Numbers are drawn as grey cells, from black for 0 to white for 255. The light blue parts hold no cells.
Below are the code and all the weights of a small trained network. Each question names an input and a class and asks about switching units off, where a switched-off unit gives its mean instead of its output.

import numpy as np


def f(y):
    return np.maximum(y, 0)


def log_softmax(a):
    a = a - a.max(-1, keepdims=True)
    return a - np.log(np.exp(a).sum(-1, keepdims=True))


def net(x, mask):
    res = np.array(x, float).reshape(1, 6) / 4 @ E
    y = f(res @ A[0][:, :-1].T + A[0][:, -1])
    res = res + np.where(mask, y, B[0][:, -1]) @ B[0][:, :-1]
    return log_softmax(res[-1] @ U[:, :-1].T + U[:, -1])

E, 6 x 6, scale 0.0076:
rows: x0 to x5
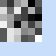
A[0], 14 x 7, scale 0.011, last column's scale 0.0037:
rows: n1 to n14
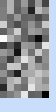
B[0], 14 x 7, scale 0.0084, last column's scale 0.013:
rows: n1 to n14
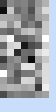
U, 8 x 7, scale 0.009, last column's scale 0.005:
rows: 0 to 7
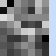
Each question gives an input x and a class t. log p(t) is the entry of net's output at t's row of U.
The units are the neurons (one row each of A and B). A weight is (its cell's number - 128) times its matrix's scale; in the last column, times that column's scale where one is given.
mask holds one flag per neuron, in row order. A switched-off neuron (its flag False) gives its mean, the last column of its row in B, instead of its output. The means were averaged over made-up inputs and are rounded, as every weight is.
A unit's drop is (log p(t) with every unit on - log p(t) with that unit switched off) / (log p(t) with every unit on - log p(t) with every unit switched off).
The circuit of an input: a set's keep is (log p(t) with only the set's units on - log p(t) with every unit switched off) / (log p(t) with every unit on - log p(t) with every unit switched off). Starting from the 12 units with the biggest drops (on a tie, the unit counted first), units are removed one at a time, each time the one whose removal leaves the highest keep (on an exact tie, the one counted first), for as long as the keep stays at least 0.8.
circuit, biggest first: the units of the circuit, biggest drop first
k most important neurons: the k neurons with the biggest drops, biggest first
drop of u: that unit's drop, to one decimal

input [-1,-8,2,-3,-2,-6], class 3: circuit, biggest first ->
[n7]
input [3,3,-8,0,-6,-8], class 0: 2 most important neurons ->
[n11, n2]
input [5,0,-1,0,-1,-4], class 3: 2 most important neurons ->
[n2, n8]
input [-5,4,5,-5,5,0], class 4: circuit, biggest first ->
[n10, n8]
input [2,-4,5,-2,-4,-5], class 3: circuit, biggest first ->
[n7, n12]
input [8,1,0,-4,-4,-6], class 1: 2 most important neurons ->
[n9, n13]
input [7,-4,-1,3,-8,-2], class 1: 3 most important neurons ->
[n2, n6, n13]
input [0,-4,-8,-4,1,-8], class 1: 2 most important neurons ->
[n9, n4]
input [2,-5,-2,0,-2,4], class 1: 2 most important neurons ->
[n2, n6]
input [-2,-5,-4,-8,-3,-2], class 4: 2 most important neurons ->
[n6, n8]
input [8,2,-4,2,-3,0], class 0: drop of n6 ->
0.2
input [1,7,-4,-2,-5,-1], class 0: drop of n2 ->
0.1
